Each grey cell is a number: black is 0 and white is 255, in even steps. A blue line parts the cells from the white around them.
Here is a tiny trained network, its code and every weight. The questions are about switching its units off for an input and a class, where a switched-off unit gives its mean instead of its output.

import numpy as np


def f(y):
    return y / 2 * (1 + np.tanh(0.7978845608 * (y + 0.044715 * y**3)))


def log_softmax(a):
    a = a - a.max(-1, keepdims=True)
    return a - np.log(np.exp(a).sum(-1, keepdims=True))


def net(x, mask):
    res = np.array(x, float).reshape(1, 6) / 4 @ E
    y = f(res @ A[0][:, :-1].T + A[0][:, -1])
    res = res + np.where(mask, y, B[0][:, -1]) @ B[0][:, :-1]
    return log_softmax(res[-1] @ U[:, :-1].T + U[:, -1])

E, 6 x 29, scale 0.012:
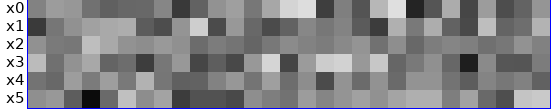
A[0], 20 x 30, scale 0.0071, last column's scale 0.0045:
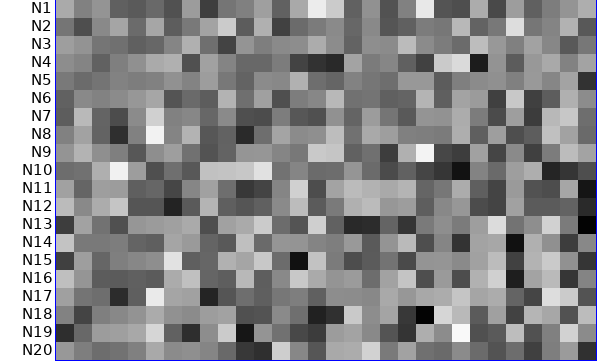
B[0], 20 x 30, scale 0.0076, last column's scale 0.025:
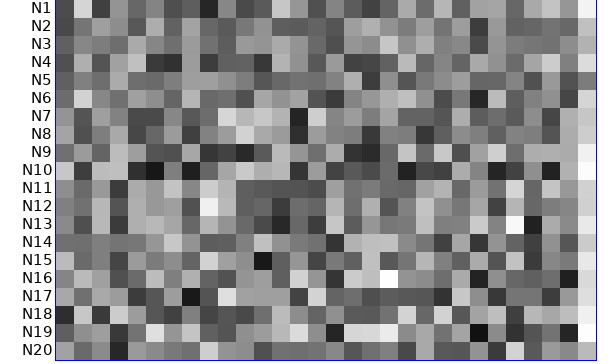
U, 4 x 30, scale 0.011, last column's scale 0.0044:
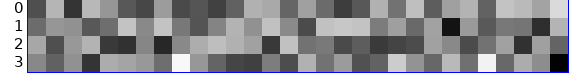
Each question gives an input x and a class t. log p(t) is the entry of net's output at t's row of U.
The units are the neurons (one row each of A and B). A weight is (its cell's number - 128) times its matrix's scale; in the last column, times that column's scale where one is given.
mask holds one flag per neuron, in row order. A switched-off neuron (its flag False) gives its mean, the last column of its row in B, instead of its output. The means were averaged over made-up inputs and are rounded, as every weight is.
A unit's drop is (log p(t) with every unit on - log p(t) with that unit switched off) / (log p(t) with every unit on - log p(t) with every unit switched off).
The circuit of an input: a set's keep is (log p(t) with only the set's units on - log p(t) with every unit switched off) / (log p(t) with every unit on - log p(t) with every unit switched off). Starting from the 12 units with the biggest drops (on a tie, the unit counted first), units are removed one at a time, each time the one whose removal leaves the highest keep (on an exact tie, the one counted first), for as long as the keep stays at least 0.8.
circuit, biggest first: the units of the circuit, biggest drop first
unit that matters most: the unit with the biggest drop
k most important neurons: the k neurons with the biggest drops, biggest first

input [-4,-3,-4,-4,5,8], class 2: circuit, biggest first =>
[N17]
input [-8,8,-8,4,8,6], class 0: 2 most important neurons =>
[N18 N4]
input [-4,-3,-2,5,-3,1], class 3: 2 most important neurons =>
[N12 N9]
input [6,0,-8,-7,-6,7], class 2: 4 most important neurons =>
[N17 N8 N7 N18]
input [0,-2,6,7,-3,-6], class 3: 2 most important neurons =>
[N12 N11]
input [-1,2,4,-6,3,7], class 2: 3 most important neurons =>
[N17 N7 N8]
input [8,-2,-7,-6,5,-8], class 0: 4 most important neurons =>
[N9 N1 N17 N7]
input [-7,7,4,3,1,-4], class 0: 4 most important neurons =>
[N18 N4 N16 N14]
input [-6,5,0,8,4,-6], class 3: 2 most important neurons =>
[N12 N11]
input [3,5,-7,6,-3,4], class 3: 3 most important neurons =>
[N11 N20 N12]
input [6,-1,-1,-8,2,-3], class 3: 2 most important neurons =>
[N13 N15]
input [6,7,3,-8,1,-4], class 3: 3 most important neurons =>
[N13 N15 N16]
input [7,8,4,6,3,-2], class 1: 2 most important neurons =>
[N19 N18]
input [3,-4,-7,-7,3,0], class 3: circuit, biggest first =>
[N13]
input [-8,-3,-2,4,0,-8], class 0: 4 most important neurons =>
[N18 N4 N17 N7]
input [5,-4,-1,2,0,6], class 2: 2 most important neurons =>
[N17 N8]
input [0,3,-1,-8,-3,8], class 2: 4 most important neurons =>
[N17 N7 N8 N11]
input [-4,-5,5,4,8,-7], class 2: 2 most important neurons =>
[N10 N19]
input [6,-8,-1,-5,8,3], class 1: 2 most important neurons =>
[N16 N14]
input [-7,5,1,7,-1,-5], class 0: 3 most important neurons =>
[N18 N4 N13]
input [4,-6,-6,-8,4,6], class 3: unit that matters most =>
N13
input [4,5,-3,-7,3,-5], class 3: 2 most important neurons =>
[N13 N15]
